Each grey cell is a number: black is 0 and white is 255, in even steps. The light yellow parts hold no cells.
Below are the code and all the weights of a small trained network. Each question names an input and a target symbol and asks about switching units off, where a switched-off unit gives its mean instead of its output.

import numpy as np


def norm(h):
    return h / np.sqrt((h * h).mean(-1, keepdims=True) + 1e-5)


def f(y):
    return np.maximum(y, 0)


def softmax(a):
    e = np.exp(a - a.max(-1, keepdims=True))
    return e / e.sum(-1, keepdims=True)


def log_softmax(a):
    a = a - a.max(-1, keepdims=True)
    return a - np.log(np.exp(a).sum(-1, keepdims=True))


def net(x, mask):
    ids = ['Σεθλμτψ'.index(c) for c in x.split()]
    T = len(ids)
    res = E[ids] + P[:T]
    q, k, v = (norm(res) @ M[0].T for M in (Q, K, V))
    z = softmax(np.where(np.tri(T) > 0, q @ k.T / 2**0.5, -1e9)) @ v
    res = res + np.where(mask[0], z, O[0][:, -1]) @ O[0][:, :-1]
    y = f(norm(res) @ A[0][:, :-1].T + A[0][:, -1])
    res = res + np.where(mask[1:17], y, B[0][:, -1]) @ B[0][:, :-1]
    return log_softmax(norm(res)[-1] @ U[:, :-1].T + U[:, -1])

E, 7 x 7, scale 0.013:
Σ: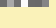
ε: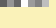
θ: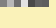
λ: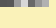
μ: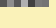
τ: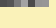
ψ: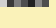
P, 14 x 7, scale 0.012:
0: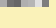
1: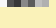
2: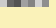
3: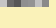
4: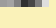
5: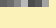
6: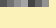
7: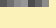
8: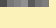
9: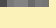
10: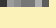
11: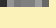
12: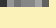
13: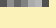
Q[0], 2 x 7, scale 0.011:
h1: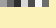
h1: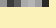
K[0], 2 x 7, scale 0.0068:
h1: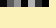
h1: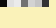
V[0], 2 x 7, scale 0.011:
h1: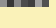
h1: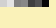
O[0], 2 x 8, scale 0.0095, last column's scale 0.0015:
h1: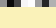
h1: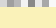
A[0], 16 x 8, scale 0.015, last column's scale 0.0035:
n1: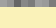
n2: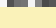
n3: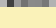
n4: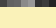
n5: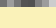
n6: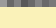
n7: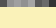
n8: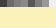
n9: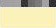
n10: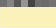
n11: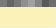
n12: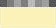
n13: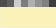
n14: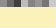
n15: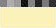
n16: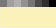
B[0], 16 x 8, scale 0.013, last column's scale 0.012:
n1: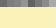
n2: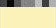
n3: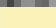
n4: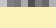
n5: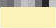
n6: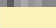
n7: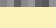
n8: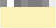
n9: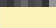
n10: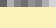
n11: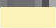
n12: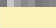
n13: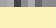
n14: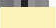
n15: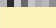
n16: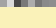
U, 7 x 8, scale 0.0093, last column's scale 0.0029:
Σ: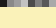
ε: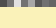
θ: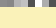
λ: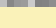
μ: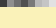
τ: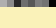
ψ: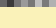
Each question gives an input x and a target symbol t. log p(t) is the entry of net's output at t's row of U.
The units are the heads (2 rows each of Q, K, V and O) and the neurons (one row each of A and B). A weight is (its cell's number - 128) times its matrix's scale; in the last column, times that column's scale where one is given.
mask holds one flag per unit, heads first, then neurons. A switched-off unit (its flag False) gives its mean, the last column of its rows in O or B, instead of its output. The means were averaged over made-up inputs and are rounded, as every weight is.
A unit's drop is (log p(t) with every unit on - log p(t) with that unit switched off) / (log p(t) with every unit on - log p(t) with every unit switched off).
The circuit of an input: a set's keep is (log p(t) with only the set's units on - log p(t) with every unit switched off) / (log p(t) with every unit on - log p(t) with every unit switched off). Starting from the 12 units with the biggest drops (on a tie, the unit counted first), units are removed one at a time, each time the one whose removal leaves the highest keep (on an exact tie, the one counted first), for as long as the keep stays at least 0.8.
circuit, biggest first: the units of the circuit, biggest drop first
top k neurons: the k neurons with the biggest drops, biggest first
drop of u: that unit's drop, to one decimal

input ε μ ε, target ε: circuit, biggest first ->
(h1, n15, n5)
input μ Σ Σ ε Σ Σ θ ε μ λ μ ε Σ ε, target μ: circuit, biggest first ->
(n5)
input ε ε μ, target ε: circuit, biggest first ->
(h1, n15, n5)
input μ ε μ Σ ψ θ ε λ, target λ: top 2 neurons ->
(n13, n2)
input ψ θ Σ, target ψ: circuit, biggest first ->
(h1, n2)
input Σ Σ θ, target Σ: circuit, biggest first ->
(h1, n9, n5)
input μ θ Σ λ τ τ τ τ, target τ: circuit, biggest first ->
(h1, n4)
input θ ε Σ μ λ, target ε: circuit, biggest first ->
(h1, n5)
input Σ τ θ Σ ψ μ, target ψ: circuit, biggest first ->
(h1, n14)
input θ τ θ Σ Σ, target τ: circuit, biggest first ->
(h1, n4, n5)
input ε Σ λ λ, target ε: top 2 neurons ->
(n15, n5)
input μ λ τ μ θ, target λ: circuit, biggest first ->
(h1, n15, n4)
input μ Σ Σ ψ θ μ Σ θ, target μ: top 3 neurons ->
(n5, n14, n4)
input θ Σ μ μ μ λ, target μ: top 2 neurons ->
(n5, n4)
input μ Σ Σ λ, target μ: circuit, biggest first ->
(h1, n5)
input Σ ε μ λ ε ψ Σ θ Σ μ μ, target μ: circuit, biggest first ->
(h1, n5, n14)
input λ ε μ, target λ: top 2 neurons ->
(n15, n4)
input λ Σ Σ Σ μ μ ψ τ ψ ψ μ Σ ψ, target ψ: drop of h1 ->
0.2
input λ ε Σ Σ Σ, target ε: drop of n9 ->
0.2
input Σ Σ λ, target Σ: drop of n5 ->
0.1
